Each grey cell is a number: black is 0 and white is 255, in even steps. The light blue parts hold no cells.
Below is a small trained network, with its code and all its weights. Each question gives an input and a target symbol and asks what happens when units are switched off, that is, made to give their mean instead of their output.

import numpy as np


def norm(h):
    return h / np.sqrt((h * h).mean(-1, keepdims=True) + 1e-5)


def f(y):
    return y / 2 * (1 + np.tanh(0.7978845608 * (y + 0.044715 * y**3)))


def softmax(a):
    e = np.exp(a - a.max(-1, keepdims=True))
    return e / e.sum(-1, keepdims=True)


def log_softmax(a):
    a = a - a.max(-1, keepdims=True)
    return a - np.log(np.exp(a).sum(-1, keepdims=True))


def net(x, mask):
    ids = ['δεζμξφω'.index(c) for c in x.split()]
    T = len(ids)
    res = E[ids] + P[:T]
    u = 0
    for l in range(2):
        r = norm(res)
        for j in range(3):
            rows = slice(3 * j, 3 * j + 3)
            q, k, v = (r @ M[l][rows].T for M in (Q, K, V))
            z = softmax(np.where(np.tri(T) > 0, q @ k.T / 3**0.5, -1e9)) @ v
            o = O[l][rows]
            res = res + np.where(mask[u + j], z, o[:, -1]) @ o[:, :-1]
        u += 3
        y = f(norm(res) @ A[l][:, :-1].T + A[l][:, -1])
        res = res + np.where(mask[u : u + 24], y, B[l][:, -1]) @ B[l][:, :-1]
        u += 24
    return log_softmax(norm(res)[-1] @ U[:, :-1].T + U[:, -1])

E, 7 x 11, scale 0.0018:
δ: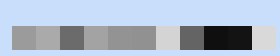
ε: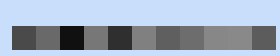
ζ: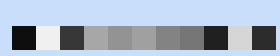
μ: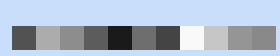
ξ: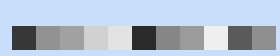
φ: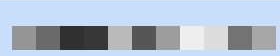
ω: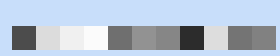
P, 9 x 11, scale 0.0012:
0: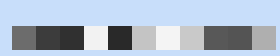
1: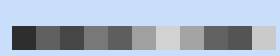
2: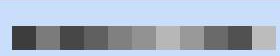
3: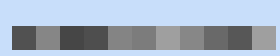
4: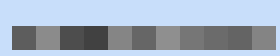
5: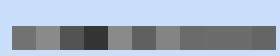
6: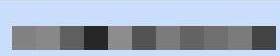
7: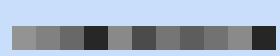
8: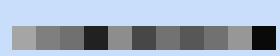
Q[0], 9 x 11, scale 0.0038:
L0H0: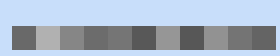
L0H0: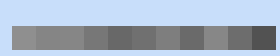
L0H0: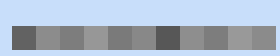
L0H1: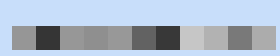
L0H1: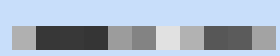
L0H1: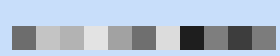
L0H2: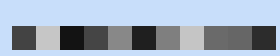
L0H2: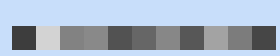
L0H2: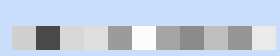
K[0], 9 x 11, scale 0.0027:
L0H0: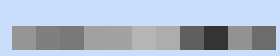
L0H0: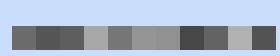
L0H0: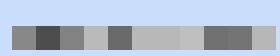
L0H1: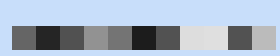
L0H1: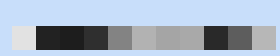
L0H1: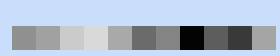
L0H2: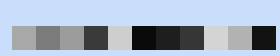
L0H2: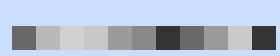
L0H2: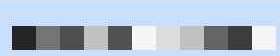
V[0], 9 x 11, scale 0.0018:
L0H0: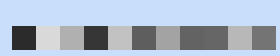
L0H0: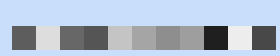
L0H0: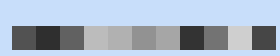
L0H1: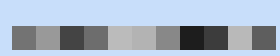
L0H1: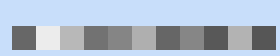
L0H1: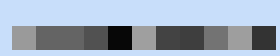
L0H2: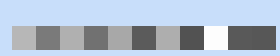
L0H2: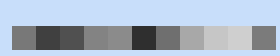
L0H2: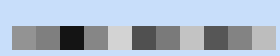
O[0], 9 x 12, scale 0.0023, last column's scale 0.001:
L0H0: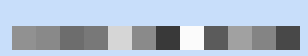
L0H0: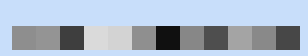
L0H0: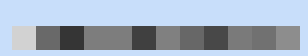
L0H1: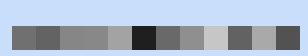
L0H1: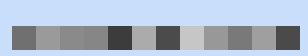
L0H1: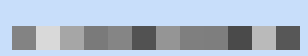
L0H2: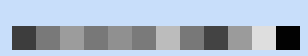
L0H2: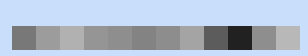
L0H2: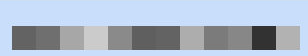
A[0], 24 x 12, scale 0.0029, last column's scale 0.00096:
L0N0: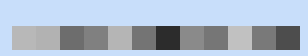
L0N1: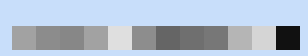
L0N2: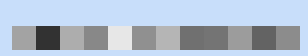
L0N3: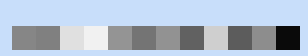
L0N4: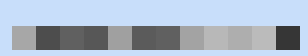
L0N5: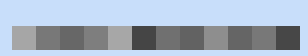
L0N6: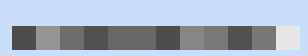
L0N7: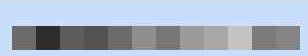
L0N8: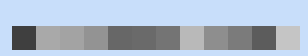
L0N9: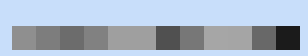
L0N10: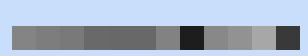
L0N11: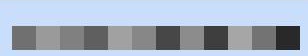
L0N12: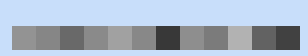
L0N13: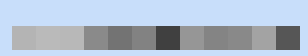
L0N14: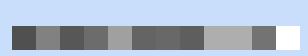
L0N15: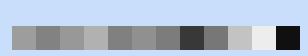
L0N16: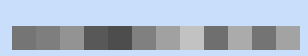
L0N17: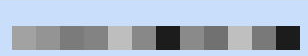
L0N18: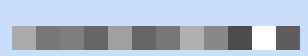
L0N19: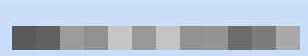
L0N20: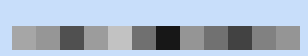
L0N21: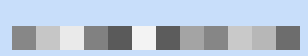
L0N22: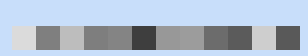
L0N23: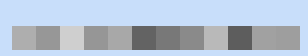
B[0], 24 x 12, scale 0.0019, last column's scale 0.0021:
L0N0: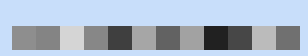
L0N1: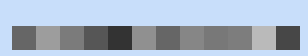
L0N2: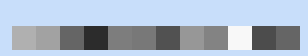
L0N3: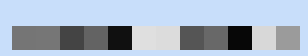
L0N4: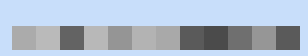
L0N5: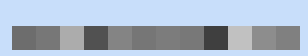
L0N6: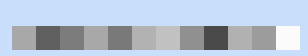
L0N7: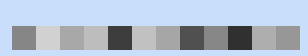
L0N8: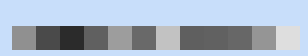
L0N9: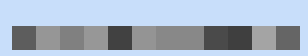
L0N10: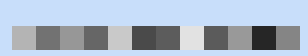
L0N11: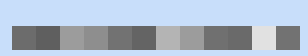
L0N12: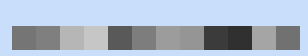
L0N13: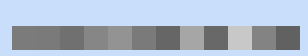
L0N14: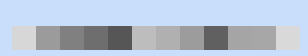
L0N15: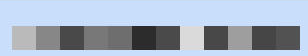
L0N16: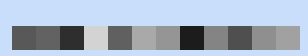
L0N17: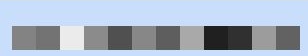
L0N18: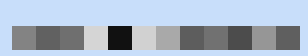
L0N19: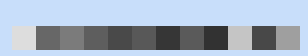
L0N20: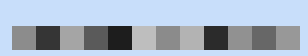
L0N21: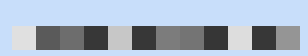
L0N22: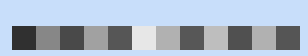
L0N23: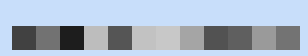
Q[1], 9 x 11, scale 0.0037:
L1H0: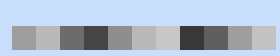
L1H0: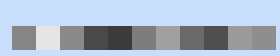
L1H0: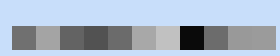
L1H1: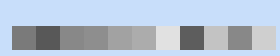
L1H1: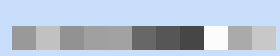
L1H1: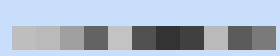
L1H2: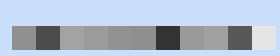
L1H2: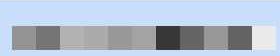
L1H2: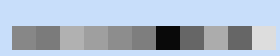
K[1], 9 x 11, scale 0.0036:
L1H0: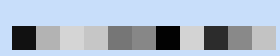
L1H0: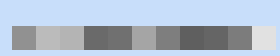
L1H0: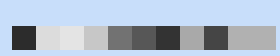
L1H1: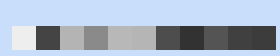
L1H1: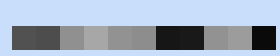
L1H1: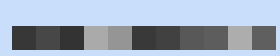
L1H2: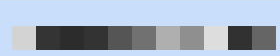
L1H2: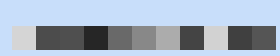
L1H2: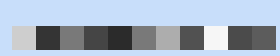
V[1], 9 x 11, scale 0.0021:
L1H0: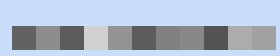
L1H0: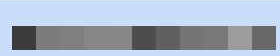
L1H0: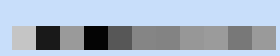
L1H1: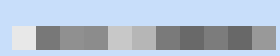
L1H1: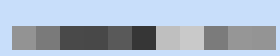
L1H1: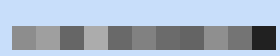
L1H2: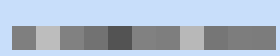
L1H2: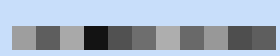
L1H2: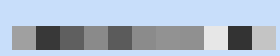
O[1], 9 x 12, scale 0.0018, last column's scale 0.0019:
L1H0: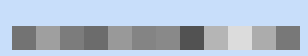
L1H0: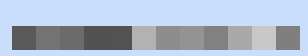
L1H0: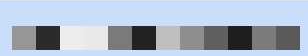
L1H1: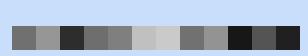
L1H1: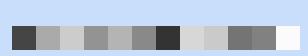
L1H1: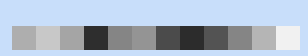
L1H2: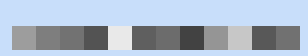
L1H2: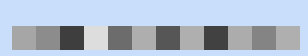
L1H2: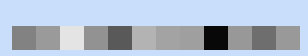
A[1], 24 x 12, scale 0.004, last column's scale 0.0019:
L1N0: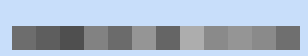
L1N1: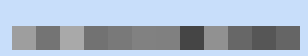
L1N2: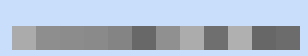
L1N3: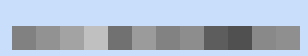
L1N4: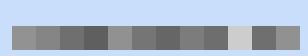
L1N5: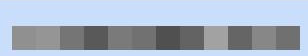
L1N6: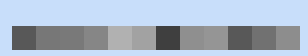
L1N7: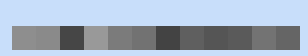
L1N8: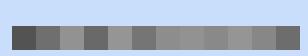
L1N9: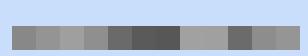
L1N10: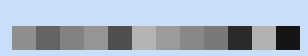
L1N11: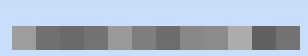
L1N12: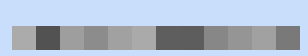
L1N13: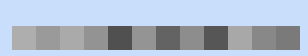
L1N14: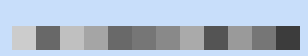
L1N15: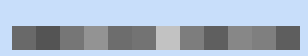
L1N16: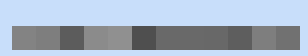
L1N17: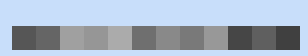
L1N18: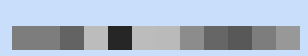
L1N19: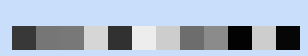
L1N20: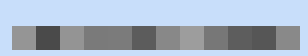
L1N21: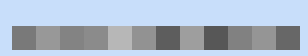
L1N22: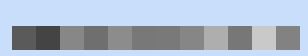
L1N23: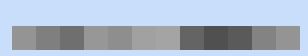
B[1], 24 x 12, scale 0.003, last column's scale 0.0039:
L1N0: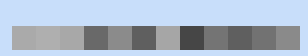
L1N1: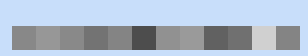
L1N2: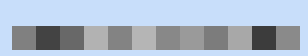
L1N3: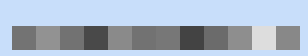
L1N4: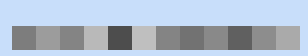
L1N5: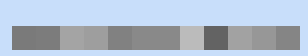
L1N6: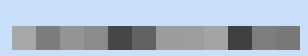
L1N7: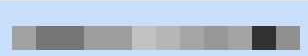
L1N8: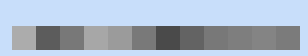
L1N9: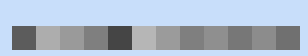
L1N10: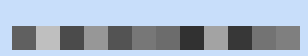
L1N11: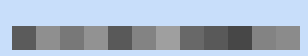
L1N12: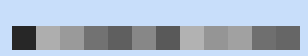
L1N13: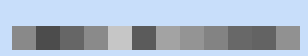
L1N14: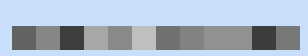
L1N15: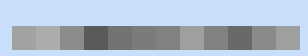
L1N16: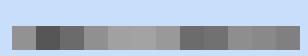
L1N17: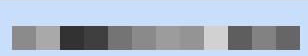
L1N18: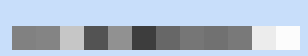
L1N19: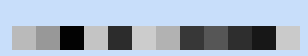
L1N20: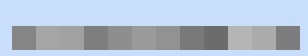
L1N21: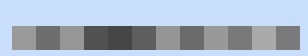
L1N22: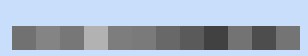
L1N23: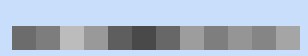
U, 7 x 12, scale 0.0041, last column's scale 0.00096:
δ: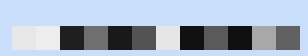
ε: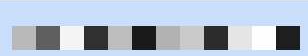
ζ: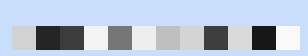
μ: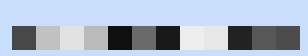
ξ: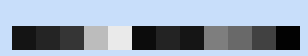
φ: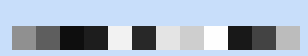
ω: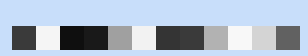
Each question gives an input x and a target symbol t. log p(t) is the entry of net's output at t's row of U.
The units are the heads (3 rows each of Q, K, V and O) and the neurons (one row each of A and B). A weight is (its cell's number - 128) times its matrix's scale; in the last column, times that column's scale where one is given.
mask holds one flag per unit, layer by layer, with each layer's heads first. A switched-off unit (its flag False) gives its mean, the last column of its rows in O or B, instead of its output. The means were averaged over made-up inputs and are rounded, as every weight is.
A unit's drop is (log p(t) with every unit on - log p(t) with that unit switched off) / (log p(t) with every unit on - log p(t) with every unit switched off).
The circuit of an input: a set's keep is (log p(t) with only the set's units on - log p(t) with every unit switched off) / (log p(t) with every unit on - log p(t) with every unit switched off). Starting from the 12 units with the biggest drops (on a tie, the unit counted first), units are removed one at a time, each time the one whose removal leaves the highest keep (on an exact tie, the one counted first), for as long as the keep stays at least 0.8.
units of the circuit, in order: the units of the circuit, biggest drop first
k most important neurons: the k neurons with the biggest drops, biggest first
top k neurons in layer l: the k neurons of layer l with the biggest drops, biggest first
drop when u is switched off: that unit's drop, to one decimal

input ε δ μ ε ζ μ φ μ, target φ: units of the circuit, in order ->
(L0N8, L1H2, L1N18, L1N19)
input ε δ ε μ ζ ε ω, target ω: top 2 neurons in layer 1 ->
(L1N19, L1N18)
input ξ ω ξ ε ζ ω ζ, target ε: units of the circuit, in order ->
(L1N19, L0N11)
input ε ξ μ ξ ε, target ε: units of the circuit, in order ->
(L1N19)
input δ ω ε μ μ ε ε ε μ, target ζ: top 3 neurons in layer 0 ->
(L0N21, L0N3, L0N13)
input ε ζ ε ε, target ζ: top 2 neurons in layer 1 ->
(L1N18, L1N5)
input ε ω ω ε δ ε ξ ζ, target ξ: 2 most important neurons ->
(L1N18, L1N19)
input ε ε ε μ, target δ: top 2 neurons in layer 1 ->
(L1N19, L1N18)
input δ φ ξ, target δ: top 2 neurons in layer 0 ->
(L0N3, L0N21)
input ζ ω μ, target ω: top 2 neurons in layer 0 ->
(L0N21, L0N16)
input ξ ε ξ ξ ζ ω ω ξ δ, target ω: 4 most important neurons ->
(L0N22, L0N2, L0N3, L1N19)
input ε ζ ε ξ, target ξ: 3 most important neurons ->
(L1N22, L0N19, L0N2)
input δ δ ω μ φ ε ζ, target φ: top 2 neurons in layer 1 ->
(L1N18, L1N19)
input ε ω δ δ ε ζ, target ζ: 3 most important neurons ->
(L1N18, L0N3, L0N14)
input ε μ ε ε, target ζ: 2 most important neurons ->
(L0N3, L1N18)
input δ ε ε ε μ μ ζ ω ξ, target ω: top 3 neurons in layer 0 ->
(L0N2, L0N19, L0N3)
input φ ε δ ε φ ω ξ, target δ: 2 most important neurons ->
(L0N23, L0N21)
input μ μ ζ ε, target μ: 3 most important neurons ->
(L0N3, L0N21, L1N19)
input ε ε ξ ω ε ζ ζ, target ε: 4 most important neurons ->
(L0N0, L0N17, L1N19, L0N12)
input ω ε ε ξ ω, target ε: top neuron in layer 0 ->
(L0N21)
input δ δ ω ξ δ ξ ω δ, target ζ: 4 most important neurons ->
(L0N2, L1N18, L0N3, L0N7)
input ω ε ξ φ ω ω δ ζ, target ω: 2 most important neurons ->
(L1N19, L1N18)
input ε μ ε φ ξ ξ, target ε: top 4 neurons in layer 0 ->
(L0N19, L0N3, L0N2, L0N23)
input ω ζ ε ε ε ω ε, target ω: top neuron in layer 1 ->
(L1N18)
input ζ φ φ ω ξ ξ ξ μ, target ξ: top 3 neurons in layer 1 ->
(L1N22, L1N18, L1N19)
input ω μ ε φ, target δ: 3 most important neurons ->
(L0N18, L0N21, L1N19)
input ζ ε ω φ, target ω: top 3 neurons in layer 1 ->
(L1N19, L1N13, L1N18)
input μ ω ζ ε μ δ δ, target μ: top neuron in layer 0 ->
(L0N8)
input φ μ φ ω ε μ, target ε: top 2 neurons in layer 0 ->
(L0N21, L0N16)
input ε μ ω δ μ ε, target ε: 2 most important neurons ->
(L0N3, L0N21)
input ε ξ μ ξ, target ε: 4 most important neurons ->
(L0N19, L0N3, L0N2, L0N21)
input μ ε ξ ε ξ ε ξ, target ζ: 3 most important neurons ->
(L0N2, L0N19, L1N18)
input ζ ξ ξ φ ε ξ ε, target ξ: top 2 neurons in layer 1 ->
(L1N22, L1N18)
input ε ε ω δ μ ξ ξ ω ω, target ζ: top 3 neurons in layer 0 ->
(L0N21, L0N15, L0N10)
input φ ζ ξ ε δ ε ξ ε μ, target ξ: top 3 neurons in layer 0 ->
(L0N8, L0N16, L0N3)
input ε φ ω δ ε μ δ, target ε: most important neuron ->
(L0N22)
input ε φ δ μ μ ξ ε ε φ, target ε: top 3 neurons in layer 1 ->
(L1N19, L1N7, L1N21)
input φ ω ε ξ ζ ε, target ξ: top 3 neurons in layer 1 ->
(L1N22, L1N19, L1N18)
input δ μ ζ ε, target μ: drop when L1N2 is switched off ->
0.3
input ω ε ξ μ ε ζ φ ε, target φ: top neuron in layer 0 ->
(L0N19)
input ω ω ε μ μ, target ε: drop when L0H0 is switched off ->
0.0
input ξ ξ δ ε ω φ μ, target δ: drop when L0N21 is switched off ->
0.0
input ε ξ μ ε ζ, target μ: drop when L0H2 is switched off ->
1.0
